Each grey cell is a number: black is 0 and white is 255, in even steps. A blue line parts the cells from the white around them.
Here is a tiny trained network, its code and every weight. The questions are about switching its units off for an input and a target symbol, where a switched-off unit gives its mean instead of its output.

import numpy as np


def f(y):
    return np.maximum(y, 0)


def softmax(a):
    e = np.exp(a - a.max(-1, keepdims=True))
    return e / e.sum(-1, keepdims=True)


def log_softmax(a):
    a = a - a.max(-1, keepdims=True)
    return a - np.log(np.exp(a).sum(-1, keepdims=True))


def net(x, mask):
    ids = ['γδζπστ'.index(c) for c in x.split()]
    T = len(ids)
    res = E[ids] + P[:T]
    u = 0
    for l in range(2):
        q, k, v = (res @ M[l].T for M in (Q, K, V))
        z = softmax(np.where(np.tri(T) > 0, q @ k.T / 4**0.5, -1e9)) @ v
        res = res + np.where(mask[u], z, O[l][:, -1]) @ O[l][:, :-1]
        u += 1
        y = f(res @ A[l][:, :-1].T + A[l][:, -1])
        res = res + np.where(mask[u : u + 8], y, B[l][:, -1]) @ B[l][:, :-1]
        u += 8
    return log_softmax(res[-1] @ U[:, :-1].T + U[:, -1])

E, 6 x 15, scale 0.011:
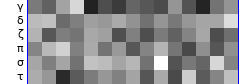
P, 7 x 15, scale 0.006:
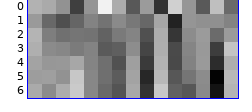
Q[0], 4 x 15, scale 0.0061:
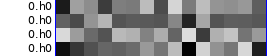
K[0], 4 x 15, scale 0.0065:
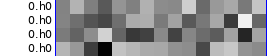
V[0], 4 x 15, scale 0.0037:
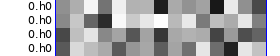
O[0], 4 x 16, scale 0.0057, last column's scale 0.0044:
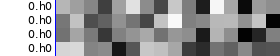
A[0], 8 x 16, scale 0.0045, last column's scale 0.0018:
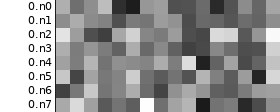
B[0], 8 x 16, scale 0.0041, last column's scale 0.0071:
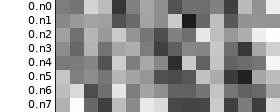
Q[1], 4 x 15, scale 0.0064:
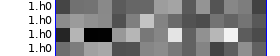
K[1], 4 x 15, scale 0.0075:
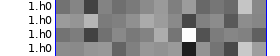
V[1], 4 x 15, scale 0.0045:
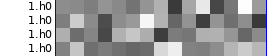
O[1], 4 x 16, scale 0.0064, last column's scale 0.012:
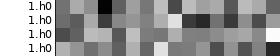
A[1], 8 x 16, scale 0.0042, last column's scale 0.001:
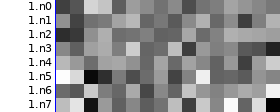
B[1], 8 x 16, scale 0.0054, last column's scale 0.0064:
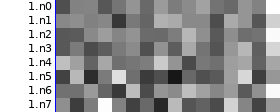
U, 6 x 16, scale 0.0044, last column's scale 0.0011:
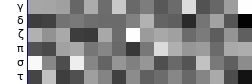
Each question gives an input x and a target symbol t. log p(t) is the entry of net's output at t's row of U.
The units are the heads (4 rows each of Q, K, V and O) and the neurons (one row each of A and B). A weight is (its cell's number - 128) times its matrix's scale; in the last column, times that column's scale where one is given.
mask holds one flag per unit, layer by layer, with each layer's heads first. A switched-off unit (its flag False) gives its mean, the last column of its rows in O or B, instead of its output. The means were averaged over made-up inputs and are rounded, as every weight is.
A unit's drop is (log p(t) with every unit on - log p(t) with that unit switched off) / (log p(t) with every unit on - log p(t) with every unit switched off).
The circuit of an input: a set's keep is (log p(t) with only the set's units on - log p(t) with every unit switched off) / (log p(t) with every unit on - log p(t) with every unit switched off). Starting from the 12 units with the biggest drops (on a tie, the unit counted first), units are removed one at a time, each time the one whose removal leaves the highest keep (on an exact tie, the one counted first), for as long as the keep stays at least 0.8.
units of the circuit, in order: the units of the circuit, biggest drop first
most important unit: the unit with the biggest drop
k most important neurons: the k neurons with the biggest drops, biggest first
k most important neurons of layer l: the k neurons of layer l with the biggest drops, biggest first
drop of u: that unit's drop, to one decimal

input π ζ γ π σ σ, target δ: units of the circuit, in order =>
[0.n2; 0.h0; 1.h0; 0.n7]
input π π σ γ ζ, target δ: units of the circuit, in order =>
[0.h0; 0.n2; 1.h0; 0.n7]
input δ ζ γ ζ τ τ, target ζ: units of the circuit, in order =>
[0.h0; 0.n2; 1.h0]
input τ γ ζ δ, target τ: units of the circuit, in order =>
[1.h0; 0.h0; 1.n5]
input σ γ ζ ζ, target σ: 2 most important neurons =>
[0.n2; 0.n1]
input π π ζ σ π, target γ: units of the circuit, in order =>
[0.n7; 0.h0]
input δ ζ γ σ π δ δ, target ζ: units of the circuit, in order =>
[0.n2; 1.h0; 0.h0]
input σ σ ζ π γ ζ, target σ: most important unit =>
1.h0
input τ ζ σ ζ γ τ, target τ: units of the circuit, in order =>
[1.h0; 0.h0; 1.n5]
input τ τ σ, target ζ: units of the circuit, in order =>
[1.h0; 0.h0]
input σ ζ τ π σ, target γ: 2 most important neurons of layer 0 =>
[0.n7; 0.n4]
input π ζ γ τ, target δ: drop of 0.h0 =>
1.1
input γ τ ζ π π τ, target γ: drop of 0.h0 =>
0.7
